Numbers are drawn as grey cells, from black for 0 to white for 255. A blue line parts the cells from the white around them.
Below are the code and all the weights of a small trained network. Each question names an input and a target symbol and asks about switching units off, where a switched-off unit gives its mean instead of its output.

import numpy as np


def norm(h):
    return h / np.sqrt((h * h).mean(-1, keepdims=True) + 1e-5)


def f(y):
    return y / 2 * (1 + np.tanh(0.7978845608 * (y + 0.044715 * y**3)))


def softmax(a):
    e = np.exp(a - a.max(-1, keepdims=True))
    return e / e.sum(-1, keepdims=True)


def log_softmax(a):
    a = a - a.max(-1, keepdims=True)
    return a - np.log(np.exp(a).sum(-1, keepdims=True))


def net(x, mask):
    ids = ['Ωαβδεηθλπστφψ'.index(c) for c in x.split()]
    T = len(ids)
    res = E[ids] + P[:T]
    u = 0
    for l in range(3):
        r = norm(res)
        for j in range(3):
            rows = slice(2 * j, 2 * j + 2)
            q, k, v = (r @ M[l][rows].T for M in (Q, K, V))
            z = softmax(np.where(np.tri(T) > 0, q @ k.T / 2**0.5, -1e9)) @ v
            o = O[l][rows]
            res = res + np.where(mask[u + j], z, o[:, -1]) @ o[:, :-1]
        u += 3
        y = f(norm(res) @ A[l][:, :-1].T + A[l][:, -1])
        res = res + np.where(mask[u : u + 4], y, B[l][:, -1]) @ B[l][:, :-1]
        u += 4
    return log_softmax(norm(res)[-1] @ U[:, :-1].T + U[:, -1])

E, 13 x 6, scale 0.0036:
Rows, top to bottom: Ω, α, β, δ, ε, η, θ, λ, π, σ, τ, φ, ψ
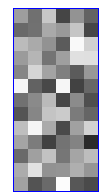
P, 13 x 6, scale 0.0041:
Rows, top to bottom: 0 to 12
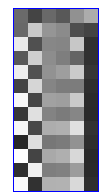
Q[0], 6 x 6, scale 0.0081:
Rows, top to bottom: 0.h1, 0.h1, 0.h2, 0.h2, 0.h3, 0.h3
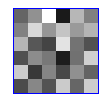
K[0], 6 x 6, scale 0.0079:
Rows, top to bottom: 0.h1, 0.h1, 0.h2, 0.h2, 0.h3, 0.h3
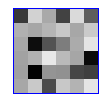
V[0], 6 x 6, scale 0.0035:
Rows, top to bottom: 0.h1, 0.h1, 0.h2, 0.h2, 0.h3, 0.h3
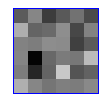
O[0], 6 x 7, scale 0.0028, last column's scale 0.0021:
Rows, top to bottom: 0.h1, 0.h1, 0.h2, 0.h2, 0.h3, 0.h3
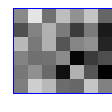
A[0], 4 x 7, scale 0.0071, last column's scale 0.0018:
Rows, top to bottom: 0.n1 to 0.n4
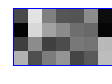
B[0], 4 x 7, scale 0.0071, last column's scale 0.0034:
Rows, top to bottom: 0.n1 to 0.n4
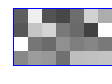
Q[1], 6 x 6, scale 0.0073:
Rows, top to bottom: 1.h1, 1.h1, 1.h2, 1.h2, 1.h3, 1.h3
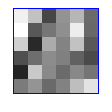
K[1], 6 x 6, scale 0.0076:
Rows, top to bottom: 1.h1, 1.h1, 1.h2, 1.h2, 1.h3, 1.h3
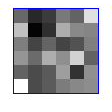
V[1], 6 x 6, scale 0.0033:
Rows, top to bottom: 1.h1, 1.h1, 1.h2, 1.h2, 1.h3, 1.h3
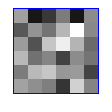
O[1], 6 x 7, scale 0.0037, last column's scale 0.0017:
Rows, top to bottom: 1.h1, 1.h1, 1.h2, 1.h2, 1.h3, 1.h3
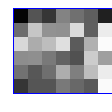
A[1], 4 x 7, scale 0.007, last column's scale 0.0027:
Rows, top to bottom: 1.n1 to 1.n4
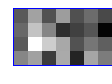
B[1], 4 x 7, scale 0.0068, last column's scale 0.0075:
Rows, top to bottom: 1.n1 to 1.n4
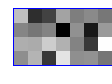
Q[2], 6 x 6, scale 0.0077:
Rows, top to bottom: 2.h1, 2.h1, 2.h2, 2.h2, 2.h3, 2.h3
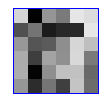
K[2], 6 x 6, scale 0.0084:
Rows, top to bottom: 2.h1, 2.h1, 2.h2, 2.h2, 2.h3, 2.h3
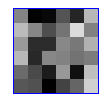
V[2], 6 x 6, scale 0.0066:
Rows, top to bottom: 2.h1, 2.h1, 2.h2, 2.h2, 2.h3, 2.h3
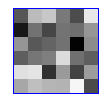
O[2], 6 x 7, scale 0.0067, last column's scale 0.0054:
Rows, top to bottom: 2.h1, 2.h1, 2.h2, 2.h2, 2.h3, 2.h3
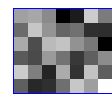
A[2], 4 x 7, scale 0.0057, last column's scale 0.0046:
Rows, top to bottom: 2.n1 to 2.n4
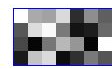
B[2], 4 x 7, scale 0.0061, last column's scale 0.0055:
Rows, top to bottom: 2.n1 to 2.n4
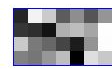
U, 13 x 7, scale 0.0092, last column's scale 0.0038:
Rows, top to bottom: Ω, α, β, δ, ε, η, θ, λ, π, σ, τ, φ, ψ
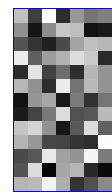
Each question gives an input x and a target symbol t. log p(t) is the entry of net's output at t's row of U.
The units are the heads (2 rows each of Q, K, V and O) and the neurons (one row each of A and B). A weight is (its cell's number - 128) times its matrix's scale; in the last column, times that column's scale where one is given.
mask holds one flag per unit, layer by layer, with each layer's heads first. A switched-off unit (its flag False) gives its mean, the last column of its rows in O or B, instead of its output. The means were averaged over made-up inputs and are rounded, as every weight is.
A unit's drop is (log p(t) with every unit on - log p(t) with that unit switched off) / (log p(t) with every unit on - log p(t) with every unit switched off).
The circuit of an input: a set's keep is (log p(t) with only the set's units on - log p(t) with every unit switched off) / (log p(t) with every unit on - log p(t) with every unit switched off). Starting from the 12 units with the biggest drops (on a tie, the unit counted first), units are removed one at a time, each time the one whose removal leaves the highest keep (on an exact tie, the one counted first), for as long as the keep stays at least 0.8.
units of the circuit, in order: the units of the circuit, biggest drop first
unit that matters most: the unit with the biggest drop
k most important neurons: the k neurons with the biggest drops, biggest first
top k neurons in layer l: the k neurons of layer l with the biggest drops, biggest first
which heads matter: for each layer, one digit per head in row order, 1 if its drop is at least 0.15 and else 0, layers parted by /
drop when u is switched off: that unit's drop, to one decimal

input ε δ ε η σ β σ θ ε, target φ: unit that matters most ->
0.n2
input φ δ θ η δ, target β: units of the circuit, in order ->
0.n2, 1.n3
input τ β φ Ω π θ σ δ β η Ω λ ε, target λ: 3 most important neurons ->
0.n2, 1.n3, 2.n2
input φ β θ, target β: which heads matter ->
001 / 011 / 000
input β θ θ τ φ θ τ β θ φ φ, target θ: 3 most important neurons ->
0.n2, 1.n3, 0.n4
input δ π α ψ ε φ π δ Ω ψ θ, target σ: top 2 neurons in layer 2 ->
2.n3, 2.n2
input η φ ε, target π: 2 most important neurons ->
0.n4, 1.n3
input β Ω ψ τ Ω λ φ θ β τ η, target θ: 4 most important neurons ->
0.n4, 0.n2, 1.n3, 0.n1
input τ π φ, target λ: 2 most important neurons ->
0.n2, 1.n3
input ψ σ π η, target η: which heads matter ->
000 / 000 / 101
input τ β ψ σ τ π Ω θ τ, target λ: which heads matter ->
010 / 100 / 001
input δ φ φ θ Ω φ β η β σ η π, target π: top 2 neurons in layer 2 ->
2.n2, 2.n1
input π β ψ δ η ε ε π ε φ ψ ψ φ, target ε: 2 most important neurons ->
0.n2, 1.n3
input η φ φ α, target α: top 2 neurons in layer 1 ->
1.n3, 1.n2
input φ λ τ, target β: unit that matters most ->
1.h3
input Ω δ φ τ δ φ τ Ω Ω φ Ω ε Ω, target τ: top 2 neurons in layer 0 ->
0.n2, 0.n4
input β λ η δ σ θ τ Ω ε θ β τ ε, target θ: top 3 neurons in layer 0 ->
0.n4, 0.n2, 0.n1
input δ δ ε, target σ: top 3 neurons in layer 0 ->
0.n2, 0.n1, 0.n4
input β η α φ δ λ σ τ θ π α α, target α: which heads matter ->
000 / 000 / 001
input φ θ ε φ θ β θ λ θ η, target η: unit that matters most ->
2.h3
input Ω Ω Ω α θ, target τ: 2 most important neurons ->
1.n3, 0.n4
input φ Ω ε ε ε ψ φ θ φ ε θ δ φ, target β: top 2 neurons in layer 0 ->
0.n2, 0.n1
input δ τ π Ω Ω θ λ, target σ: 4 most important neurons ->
0.n2, 0.n1, 2.n3, 1.n3
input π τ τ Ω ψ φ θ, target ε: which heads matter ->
000 / 010 / 000
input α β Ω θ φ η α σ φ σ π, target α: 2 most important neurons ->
0.n2, 1.n3
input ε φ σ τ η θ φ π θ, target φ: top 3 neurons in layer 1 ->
1.n3, 1.n2, 1.n4
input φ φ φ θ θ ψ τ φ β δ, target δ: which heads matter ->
010 / 000 / 101
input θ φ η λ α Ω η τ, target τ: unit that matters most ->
2.h1
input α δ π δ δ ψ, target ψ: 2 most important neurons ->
1.n3, 2.n2
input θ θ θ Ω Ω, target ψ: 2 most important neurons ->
1.n3, 0.n3
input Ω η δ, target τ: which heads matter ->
010 / 110 / 111
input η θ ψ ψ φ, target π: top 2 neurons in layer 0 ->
0.n4, 0.n2
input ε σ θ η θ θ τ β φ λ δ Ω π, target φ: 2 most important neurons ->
0.n2, 1.n3
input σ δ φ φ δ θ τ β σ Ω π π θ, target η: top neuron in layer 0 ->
0.n3
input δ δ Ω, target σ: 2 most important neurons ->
0.n2, 0.n1
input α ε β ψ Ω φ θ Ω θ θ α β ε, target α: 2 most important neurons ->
1.n3, 0.n2
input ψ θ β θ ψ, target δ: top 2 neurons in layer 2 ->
2.n2, 2.n4
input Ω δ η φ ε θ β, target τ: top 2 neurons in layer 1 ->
1.n3, 1.n2
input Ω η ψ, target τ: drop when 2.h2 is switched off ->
0.1
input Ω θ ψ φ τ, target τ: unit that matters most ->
1.n3
